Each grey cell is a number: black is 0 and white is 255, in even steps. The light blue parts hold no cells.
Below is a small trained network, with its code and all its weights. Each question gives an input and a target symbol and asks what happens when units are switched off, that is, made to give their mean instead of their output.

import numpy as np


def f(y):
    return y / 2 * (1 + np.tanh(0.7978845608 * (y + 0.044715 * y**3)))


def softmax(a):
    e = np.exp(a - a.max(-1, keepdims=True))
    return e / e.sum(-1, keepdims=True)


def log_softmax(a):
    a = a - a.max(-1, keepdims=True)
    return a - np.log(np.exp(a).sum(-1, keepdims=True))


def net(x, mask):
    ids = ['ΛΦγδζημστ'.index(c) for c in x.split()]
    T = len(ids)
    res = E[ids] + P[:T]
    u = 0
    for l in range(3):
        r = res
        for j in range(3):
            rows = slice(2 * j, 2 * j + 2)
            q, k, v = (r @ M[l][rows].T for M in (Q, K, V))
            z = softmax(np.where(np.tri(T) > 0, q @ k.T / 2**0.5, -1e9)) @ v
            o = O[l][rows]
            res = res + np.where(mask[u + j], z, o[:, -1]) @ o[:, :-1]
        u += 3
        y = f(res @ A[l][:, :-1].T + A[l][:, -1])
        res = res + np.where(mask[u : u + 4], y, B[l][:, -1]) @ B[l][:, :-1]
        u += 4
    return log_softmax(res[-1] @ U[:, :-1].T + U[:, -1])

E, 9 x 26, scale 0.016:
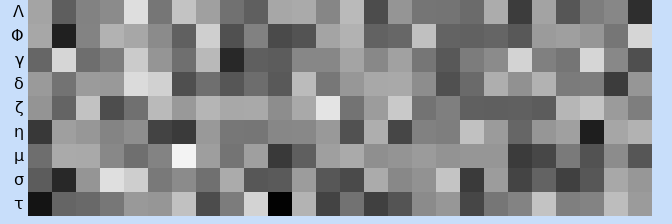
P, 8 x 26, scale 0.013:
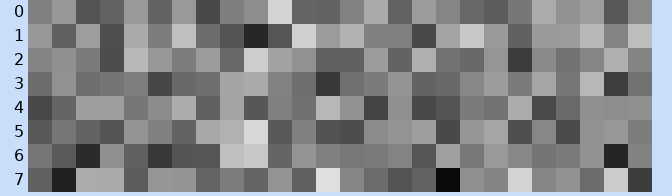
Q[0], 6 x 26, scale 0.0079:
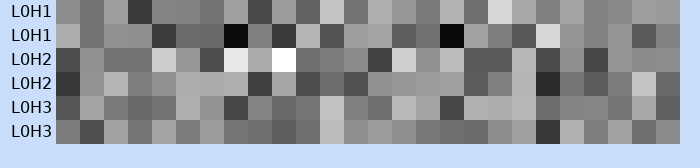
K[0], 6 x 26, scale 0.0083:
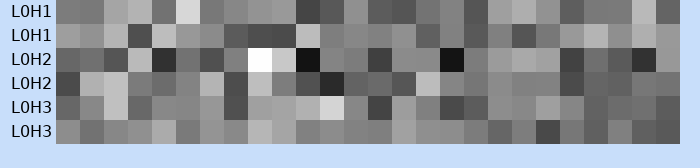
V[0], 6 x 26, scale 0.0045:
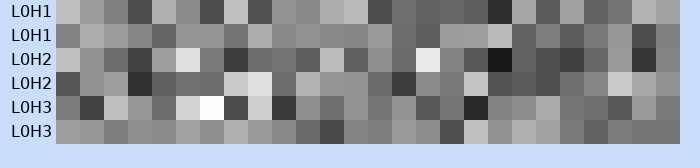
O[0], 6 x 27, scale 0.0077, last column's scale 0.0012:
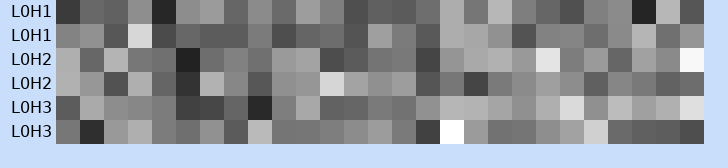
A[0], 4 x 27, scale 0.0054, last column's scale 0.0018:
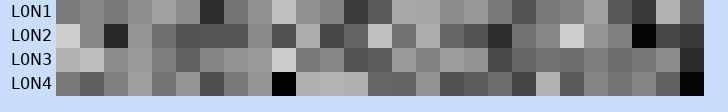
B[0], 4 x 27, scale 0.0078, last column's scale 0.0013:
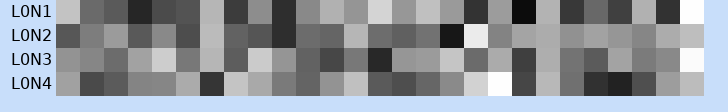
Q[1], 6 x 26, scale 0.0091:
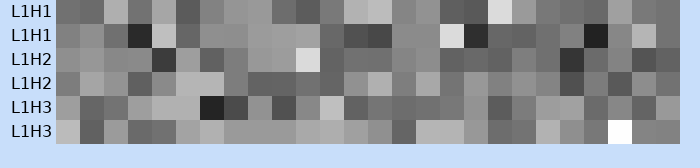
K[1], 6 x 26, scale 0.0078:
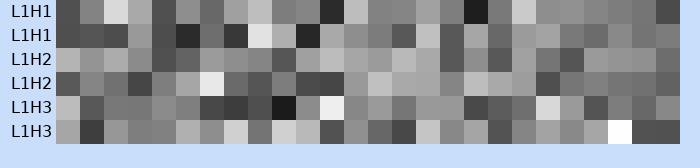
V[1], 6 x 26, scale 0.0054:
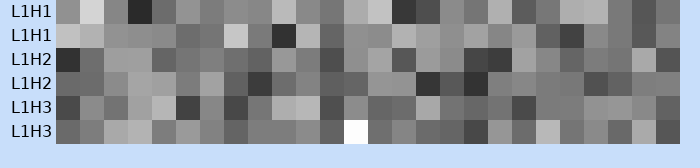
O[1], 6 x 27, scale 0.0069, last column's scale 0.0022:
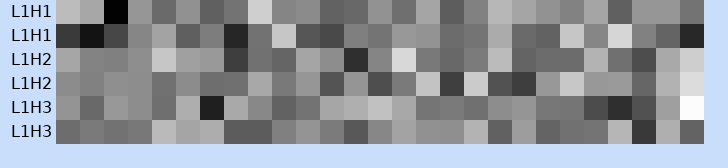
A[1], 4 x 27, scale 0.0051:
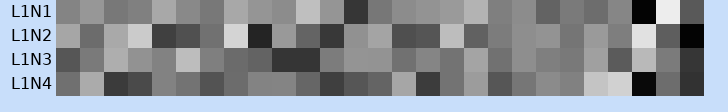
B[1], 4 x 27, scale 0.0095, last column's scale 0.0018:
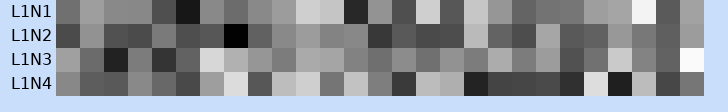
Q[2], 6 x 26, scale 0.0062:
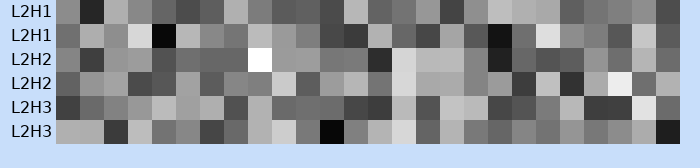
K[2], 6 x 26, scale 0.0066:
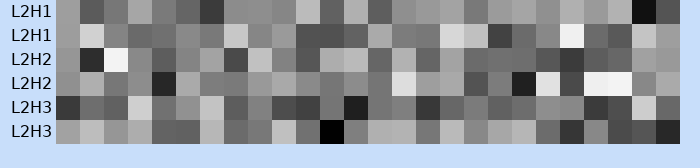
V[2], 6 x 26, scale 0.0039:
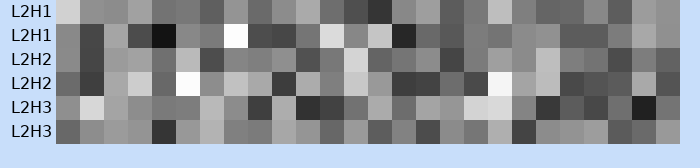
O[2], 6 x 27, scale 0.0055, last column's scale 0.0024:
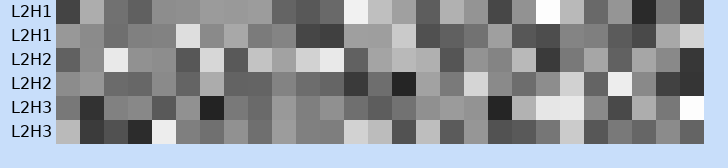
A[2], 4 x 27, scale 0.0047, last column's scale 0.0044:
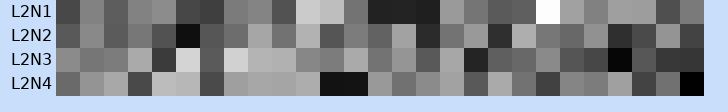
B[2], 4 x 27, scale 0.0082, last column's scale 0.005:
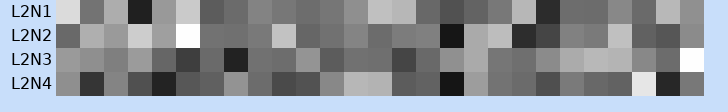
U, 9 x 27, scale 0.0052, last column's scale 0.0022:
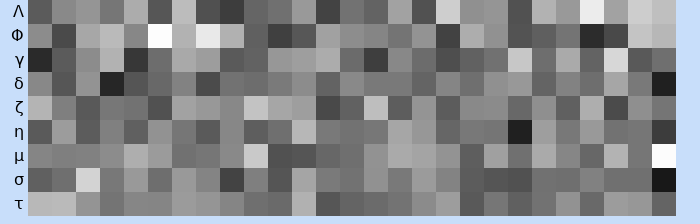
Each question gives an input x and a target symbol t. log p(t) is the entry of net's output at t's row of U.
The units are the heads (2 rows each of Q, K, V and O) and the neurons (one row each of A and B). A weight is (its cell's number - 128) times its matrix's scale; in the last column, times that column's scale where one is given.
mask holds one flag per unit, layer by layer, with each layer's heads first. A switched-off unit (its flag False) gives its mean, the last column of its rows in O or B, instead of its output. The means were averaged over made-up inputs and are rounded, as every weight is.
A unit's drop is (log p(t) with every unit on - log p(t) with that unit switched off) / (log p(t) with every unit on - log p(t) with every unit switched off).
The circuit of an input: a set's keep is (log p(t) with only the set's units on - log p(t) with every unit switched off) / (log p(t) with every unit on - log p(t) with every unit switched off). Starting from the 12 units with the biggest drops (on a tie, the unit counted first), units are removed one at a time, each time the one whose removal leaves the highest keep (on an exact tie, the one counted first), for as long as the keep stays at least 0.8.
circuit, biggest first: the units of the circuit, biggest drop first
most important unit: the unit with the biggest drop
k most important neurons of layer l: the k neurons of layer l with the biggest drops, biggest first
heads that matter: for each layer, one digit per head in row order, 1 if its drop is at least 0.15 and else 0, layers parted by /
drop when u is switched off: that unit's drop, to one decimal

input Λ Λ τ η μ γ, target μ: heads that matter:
100 / 000 / 001
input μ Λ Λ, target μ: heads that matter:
000 / 000 / 001
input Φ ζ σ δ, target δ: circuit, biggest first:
L0N1, L0H2
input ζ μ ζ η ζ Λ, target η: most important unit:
L0H2
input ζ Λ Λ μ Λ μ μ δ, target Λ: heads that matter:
000 / 011 / 000
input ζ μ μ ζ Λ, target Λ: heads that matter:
000 / 000 / 010
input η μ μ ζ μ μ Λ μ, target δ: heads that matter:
000 / 000 / 000
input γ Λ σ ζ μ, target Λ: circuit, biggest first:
L1H2, L1H3, L1N1
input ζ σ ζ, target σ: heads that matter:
000 / 100 / 000
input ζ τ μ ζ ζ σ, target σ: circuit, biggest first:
L1H1, L0N1
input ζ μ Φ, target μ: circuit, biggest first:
L2H3, L1H1
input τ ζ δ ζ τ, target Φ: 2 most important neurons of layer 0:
L0N1, L0N3
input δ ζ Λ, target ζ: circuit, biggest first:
L0H2, L0H1
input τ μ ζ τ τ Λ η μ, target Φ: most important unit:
L1H3
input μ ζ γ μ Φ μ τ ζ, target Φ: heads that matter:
000 / 011 / 000
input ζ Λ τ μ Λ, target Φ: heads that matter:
000 / 000 / 000
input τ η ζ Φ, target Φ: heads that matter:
001 / 000 / 000
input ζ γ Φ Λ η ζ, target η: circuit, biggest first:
L0H2, L2N3
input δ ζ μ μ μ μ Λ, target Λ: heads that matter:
000 / 000 / 000
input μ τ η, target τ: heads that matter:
000 / 100 / 000
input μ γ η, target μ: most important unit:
L2H3
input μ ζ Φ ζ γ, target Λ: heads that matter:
000 / 000 / 010
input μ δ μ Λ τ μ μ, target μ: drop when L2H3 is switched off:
0.3
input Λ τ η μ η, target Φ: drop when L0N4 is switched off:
0.2
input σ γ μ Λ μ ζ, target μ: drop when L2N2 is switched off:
0.0
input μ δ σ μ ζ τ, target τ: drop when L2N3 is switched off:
0.3
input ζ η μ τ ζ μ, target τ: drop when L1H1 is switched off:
1.4
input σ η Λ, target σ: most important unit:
L1H1
